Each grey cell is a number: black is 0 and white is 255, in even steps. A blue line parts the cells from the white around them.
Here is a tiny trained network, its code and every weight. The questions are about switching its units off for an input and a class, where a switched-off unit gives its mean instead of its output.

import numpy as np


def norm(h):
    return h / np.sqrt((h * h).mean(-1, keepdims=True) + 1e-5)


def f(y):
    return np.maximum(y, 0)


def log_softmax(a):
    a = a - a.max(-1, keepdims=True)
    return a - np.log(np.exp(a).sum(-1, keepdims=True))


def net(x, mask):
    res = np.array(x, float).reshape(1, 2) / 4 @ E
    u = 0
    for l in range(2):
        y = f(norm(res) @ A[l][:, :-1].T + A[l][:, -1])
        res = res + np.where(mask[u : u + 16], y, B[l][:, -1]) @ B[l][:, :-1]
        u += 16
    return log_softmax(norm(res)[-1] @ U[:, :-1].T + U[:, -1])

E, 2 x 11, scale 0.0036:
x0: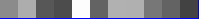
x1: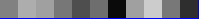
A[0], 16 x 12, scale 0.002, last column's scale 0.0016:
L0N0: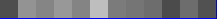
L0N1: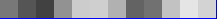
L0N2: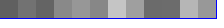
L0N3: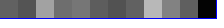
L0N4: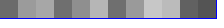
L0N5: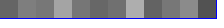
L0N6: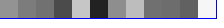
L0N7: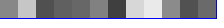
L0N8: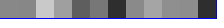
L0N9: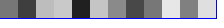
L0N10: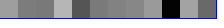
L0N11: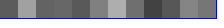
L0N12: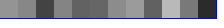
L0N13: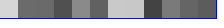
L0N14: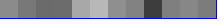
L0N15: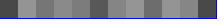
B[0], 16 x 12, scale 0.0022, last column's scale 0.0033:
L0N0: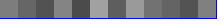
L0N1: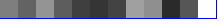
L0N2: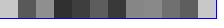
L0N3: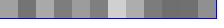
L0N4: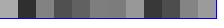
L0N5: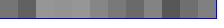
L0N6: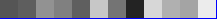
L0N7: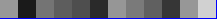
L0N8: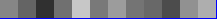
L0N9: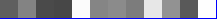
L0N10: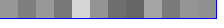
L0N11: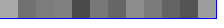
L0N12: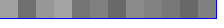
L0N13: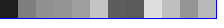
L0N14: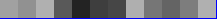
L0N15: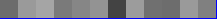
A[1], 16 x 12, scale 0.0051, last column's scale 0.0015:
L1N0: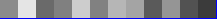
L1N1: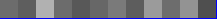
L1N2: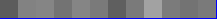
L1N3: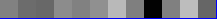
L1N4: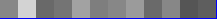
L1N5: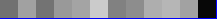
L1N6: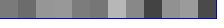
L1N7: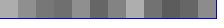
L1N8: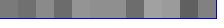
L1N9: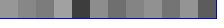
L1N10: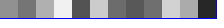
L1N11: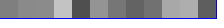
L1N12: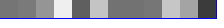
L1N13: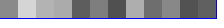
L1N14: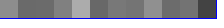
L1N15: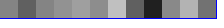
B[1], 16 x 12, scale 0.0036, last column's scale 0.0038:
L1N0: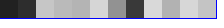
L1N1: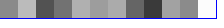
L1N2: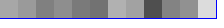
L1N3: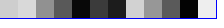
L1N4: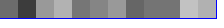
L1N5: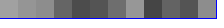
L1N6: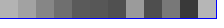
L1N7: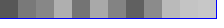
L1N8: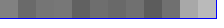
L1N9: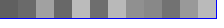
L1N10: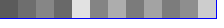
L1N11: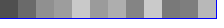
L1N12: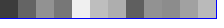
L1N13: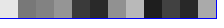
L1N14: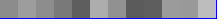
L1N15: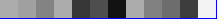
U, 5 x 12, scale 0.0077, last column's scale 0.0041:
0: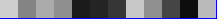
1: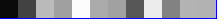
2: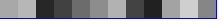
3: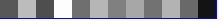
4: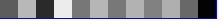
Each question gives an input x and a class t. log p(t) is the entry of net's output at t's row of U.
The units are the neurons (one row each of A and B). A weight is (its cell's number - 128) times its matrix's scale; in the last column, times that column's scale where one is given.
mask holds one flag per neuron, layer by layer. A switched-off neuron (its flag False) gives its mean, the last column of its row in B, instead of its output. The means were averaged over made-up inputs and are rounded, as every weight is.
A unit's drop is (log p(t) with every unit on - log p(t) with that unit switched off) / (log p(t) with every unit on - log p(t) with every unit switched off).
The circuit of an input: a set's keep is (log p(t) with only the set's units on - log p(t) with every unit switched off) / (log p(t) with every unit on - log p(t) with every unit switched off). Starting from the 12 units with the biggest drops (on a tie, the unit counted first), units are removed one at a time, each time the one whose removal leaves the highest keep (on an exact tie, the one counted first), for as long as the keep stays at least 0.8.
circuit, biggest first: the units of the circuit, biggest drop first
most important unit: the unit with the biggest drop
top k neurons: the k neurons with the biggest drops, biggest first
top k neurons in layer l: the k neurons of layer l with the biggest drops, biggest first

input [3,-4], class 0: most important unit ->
L0N9
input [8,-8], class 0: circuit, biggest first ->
(L1N3 L1N15)
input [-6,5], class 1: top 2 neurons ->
(L0N1 L1N3)
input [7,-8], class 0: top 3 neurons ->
(L1N3 L1N15 L0N9)
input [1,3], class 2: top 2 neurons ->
(L0N7 L1N3)
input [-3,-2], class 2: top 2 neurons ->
(L0N9 L0N6)
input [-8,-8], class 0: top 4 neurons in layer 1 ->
(L1N3 L1N15 L1N6 L1N0)
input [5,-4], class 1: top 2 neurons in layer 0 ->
(L0N7 L0N13)
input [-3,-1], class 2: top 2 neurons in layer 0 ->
(L0N9 L0N6)
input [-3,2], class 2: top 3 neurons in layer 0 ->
(L0N9 L0N8 L0N6)
